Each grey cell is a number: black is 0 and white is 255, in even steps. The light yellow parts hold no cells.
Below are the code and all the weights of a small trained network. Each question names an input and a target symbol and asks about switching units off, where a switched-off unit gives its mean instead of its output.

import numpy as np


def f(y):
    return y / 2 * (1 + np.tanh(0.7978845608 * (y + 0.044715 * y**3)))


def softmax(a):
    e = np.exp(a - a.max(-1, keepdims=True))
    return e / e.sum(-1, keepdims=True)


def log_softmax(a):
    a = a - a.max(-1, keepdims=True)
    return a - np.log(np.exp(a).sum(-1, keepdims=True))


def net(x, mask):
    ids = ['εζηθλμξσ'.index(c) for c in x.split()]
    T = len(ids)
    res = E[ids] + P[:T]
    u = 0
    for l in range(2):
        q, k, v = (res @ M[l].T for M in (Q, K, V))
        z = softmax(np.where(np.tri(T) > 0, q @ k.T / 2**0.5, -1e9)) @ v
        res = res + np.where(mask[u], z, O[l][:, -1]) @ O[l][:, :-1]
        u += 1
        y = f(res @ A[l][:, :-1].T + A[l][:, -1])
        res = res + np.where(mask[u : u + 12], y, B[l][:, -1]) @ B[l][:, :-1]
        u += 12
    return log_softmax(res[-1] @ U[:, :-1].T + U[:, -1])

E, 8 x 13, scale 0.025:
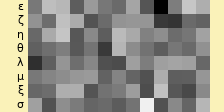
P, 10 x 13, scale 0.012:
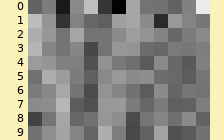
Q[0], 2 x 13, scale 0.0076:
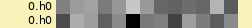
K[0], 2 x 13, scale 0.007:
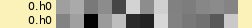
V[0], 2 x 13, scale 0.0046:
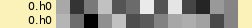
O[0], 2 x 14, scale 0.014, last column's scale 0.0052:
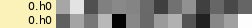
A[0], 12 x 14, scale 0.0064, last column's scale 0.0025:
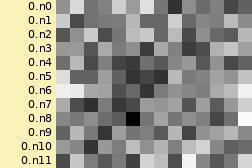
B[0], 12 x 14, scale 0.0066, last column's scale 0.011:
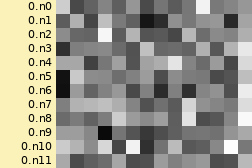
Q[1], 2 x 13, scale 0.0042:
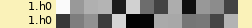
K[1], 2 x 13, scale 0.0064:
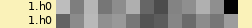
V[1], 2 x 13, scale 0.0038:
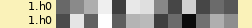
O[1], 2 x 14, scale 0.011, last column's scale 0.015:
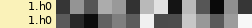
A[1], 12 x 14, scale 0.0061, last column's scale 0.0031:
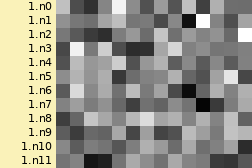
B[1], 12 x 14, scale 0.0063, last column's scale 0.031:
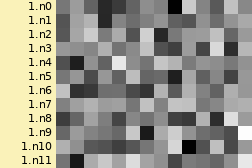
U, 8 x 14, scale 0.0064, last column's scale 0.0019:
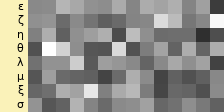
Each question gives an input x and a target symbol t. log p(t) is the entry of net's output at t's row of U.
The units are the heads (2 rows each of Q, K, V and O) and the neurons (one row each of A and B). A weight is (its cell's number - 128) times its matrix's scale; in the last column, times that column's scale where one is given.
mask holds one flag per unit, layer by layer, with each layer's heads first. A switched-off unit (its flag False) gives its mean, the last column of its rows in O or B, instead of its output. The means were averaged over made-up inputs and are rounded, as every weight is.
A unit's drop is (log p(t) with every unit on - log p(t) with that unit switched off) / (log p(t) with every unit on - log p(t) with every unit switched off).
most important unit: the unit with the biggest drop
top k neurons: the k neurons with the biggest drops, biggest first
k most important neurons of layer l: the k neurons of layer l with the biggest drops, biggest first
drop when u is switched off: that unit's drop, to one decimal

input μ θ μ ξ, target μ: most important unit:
0.h0
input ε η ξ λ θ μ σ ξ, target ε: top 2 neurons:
[1.n9; 0.n9]
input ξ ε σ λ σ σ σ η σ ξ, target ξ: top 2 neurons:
[1.n4; 1.n9]
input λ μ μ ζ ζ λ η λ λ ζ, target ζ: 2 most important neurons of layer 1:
[1.n11; 1.n0]
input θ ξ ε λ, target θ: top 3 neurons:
[1.n9; 1.n11; 1.n3]
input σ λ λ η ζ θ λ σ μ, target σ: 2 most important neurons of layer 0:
[0.n6; 0.n3]
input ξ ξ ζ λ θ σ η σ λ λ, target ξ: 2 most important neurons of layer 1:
[1.n4; 1.n9]
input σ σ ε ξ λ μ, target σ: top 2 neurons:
[1.n11; 0.n6]
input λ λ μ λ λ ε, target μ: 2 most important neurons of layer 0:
[0.n9; 0.n7]
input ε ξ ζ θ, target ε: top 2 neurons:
[0.n9; 1.n9]
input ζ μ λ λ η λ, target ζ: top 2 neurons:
[1.n0; 0.n6]
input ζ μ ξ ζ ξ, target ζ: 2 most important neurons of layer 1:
[1.n0; 1.n3]
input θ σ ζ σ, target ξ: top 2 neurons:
[1.n11; 0.n6]
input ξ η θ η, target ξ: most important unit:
1.h0
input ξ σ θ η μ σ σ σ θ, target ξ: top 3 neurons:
[1.n4; 1.n9; 0.n8]
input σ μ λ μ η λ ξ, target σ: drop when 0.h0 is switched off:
0.3
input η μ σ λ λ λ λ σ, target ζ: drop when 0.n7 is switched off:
0.3
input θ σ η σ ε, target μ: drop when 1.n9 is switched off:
0.2
